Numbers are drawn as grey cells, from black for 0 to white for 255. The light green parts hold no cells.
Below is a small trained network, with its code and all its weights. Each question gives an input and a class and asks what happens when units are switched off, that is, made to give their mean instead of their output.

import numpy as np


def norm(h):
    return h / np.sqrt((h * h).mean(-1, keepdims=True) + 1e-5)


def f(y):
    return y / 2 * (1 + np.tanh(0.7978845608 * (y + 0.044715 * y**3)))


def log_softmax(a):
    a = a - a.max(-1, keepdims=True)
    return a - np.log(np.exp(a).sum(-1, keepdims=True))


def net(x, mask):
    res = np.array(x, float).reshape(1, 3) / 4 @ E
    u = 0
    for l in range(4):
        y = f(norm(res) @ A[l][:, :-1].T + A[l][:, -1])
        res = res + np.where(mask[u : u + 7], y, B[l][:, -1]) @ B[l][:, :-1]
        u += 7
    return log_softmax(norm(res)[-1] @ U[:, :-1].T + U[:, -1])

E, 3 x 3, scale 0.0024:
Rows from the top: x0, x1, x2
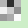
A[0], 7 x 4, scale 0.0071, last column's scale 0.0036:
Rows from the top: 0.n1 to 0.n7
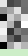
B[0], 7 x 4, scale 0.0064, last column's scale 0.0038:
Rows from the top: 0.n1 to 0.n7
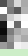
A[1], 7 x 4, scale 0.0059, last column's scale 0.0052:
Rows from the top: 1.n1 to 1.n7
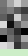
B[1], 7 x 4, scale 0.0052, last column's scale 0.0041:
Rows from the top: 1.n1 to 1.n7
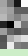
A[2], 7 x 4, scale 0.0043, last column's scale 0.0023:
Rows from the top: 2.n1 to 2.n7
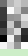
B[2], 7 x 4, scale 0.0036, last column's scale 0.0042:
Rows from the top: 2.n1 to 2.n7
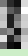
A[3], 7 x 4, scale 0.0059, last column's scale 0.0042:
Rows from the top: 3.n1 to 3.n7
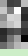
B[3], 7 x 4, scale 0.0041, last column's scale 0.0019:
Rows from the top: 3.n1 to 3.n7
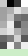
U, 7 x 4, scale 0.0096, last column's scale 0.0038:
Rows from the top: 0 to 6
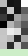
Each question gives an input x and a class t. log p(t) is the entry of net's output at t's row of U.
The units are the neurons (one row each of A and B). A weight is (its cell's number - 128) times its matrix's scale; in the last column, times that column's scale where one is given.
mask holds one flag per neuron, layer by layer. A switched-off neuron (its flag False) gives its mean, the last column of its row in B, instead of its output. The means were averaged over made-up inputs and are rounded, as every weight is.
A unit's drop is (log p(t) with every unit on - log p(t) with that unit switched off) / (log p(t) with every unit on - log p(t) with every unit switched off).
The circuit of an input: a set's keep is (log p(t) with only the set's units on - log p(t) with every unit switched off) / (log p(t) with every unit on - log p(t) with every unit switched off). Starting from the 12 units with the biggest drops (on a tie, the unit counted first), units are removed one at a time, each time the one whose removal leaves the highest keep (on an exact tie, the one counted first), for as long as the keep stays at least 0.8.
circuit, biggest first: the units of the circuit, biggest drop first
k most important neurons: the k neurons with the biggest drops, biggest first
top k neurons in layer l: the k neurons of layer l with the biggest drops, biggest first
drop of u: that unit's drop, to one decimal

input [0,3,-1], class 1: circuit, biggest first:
(0.n4)
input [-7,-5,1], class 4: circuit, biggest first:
(0.n3, 0.n4)
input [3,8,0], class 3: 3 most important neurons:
(0.n4, 0.n5, 0.n6)
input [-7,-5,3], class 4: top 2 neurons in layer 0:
(0.n3, 0.n7)
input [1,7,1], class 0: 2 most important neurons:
(0.n3, 2.n6)
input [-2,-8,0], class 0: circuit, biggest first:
(0.n5, 0.n6)
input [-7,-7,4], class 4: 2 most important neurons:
(0.n3, 0.n7)
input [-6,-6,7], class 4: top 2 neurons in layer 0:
(0.n3, 0.n7)
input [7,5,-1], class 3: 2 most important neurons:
(0.n5, 0.n4)
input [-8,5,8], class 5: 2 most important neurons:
(2.n7, 1.n6)
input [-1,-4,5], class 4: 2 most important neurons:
(0.n7, 0.n3)
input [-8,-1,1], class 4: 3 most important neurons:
(0.n3, 0.n7, 0.n2)
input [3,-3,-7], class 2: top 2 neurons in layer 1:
(1.n1, 1.n6)
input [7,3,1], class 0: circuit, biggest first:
(0.n3)
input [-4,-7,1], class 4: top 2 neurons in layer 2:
(2.n6, 2.n4)
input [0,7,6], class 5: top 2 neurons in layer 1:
(1.n7, 1.n4)
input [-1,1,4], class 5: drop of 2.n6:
0.2
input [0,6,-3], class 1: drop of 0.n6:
-0.1
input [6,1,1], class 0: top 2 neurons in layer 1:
(1.n4, 1.n3)
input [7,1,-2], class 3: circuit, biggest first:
(0.n5)
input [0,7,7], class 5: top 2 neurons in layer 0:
(0.n2, 0.n4)
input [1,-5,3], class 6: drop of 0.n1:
0.2
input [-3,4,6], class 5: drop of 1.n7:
0.1
